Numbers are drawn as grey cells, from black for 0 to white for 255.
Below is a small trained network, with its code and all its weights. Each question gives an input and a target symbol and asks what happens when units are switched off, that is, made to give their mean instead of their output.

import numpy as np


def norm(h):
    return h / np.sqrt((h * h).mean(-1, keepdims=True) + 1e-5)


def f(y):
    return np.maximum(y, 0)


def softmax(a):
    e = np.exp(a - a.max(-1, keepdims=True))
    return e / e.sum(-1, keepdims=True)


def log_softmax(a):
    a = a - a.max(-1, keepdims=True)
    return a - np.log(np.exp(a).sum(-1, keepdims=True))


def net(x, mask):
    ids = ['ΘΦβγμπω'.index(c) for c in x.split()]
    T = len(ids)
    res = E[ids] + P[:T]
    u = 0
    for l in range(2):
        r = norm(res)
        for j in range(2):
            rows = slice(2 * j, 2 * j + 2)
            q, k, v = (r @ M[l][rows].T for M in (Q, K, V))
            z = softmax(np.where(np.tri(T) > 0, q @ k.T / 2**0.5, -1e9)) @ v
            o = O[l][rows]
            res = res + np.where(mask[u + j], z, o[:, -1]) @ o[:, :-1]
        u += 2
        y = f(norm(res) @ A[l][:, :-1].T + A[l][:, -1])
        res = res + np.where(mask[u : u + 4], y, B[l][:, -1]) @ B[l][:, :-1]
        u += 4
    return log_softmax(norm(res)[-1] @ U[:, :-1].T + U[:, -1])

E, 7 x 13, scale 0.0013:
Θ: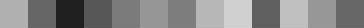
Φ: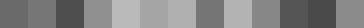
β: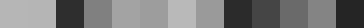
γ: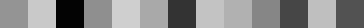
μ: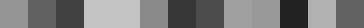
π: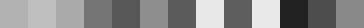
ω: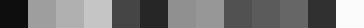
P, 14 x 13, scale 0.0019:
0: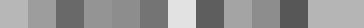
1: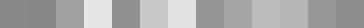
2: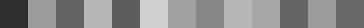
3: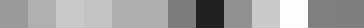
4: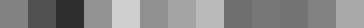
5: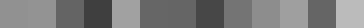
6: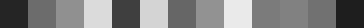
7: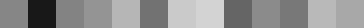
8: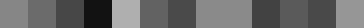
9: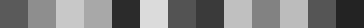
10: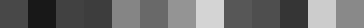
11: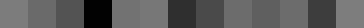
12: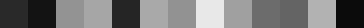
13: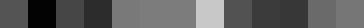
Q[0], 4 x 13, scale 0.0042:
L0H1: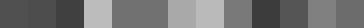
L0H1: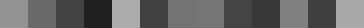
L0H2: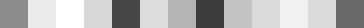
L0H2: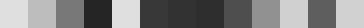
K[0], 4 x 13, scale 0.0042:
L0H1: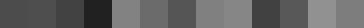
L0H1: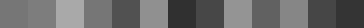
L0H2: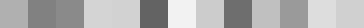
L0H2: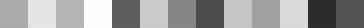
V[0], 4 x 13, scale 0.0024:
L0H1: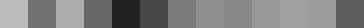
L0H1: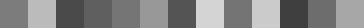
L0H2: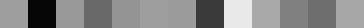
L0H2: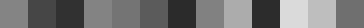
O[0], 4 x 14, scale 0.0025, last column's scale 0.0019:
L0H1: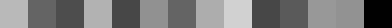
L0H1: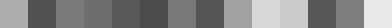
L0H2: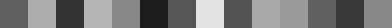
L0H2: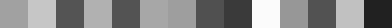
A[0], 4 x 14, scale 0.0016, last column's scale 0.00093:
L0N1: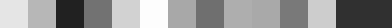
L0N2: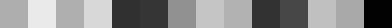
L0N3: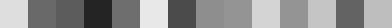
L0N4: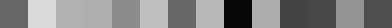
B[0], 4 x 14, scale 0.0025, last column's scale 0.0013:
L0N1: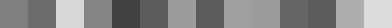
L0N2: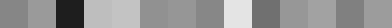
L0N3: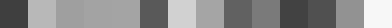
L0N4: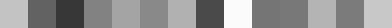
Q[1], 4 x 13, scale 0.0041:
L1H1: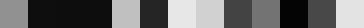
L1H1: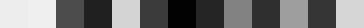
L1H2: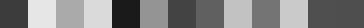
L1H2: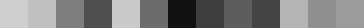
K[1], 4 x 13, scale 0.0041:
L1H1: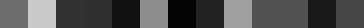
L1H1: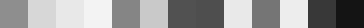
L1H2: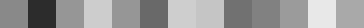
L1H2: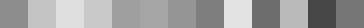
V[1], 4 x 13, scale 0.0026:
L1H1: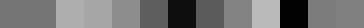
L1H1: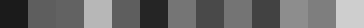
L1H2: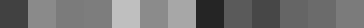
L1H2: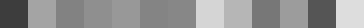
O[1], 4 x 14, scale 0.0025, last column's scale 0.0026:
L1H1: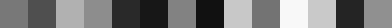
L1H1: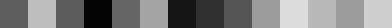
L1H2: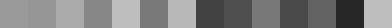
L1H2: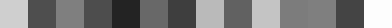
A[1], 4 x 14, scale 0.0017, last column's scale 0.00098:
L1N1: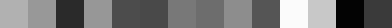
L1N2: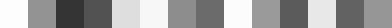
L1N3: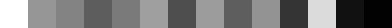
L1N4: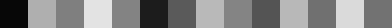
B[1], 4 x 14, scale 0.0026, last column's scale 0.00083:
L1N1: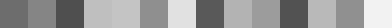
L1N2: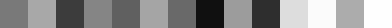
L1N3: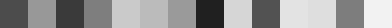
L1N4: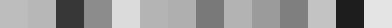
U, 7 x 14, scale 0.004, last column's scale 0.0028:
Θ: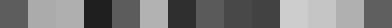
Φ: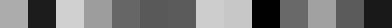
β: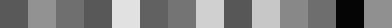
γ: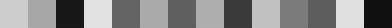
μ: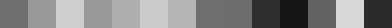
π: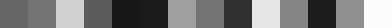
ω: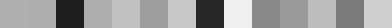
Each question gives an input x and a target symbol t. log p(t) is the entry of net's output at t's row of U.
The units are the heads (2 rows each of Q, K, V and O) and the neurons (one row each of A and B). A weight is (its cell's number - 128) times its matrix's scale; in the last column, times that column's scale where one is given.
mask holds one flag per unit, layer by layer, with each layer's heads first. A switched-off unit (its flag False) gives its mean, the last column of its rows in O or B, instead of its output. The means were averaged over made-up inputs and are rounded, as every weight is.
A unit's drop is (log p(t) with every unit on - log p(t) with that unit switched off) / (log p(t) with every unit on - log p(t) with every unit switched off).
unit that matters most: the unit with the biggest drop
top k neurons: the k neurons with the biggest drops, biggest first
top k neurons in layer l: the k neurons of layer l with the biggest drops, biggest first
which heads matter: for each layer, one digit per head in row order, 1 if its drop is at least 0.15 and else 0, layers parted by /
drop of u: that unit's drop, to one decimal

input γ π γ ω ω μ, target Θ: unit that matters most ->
L0N3
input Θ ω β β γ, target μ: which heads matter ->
01 / 10
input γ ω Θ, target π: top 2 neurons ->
L0N1, L0N3
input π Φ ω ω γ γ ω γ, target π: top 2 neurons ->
L0N1, L0N3
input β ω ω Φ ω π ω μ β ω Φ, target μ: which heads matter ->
01 / 11
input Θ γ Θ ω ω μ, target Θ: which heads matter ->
00 / 10
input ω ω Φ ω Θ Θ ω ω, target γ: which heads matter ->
01 / 10
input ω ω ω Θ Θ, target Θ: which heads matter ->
00 / 10
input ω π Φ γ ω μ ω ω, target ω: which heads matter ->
01 / 10
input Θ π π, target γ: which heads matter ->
01 / 11
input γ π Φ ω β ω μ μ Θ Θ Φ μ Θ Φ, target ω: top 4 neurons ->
L1N1, L0N3, L0N4, L0N1
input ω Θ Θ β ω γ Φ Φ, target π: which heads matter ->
01 / 00
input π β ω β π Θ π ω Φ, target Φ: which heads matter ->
00 / 10
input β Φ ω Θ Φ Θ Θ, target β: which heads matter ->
11 / 10
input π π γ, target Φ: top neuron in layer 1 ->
L1N3
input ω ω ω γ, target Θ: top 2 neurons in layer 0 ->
L0N1, L0N4
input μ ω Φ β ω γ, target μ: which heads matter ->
00 / 10
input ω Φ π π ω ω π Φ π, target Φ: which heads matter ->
01 / 10
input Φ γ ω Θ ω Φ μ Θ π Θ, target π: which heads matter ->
01 / 00
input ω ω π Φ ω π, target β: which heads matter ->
01 / 10
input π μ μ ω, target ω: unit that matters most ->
L1N4
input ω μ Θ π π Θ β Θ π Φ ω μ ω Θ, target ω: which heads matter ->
01 / 11
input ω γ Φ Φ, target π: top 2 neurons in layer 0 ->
L0N1, L0N4
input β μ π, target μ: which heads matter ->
01 / 11
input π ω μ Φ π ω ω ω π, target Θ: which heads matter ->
10 / 10
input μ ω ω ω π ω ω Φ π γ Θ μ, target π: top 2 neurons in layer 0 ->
L0N3, L0N4
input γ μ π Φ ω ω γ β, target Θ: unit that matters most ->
L1H1
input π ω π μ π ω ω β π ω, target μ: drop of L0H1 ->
-0.1
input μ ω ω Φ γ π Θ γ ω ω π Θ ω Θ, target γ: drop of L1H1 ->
0.1
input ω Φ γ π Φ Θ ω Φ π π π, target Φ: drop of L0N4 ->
-0.1
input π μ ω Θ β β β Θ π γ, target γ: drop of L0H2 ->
0.2
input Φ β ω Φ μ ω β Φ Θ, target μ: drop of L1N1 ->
0.0
